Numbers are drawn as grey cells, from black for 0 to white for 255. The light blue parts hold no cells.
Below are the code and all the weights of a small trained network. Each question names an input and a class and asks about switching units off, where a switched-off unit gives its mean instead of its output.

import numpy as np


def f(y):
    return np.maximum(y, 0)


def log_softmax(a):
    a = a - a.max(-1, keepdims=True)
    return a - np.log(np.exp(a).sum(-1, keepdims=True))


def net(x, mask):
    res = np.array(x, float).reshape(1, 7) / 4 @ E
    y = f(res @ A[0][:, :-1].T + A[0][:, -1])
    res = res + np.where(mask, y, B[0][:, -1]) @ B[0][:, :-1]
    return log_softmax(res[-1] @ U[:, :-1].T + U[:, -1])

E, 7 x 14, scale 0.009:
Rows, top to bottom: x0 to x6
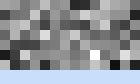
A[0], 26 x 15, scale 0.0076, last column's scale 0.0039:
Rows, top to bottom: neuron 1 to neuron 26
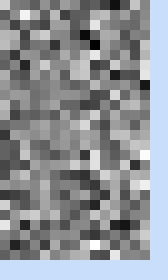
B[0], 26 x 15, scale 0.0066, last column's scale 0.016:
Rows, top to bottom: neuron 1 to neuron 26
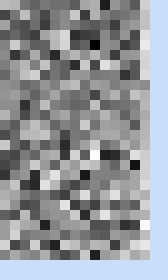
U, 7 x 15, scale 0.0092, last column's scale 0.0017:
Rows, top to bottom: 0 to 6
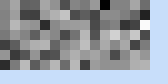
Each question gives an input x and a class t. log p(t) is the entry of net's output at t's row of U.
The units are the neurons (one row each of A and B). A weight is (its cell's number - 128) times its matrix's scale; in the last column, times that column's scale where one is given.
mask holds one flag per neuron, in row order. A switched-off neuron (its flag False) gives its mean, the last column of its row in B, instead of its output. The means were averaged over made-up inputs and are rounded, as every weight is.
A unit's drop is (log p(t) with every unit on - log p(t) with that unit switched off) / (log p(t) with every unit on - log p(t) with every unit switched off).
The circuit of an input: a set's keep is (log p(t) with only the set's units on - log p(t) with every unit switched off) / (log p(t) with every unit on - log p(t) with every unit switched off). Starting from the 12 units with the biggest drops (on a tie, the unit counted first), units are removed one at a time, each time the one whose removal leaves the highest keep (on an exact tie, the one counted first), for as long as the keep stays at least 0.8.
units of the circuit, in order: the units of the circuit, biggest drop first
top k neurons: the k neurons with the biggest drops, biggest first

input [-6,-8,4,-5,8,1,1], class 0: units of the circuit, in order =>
(neuron 1)
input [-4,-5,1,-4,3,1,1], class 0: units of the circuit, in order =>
(neuron 1; neuron 16)
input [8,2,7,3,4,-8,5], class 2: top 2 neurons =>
(neuron 23; neuron 8)
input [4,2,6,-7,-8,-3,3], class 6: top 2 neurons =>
(neuron 2; neuron 18)
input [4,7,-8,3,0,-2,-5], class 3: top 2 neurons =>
(neuron 26; neuron 20)
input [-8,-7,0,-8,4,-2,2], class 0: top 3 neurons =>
(neuron 1; neuron 6; neuron 24)
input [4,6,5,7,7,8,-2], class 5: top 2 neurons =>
(neuron 6; neuron 25)
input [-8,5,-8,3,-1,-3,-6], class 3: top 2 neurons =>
(neuron 20; neuron 26)
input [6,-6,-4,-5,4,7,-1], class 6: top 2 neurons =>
(neuron 18; neuron 1)
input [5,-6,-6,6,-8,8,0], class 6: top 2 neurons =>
(neuron 18; neuron 16)
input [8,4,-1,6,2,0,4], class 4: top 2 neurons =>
(neuron 17; neuron 19)
